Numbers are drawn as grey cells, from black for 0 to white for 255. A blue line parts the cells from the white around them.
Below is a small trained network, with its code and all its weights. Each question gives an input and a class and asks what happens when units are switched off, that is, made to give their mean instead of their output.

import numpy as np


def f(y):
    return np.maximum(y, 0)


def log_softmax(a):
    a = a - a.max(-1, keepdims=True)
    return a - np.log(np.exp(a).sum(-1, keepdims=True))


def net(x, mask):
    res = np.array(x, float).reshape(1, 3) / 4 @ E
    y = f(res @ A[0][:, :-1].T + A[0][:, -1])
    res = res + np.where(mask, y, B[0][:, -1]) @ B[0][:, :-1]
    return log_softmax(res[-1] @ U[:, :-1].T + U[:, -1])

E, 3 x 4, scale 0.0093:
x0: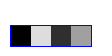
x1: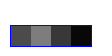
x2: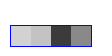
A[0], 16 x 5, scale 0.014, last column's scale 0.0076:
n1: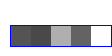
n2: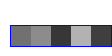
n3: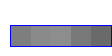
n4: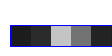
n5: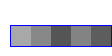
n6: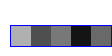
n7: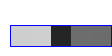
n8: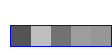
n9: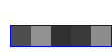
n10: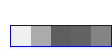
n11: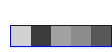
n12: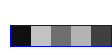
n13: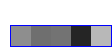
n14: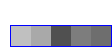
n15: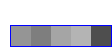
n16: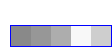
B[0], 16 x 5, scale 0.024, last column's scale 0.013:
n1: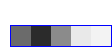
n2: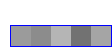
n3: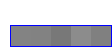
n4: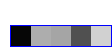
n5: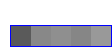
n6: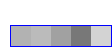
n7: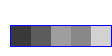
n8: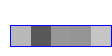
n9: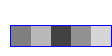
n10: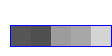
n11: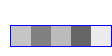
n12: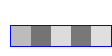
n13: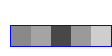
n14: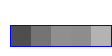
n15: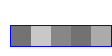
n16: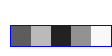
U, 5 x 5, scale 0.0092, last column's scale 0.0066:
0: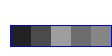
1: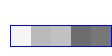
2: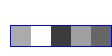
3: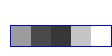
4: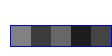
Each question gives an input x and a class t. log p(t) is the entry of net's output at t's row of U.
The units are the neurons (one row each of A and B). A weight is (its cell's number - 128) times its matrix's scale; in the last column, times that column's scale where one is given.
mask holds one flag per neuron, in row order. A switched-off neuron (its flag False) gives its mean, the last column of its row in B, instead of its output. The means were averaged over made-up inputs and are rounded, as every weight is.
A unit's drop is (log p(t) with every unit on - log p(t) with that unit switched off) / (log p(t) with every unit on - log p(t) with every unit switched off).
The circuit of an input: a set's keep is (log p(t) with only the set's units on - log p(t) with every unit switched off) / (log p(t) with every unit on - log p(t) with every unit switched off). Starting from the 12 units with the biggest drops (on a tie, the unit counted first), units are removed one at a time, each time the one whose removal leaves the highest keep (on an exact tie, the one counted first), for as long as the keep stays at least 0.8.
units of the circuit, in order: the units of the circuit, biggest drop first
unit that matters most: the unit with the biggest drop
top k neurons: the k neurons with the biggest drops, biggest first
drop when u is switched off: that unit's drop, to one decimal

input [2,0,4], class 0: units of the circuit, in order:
(n7)
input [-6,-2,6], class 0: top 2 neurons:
(n10; n7)
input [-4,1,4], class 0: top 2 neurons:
(n10; n12)
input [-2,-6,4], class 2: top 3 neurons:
(n16; n1; n15)
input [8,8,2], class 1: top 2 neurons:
(n12; n16)
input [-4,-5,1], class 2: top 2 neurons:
(n16; n12)
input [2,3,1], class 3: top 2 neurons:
(n16; n6)
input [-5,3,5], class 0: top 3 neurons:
(n10; n7; n12)
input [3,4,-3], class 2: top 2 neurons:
(n9; n10)
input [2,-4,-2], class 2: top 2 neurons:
(n16; n10)
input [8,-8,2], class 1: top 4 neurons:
(n12; n8; n2; n9)
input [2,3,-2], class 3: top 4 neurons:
(n16; n6; n15; n11)
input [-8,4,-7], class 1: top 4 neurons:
(n6; n11; n7; n10)
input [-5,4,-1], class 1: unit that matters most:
n6
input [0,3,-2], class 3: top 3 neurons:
(n16; n1; n15)
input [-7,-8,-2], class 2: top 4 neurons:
(n16; n12; n15; n8)
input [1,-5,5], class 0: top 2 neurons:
(n7; n9)
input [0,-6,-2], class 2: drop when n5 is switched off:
0.0
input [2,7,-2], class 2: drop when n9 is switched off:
0.2
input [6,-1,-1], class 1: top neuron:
(n12)
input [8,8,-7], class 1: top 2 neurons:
(n12; n16)
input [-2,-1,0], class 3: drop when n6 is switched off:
0.3
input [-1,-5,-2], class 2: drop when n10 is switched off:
0.1
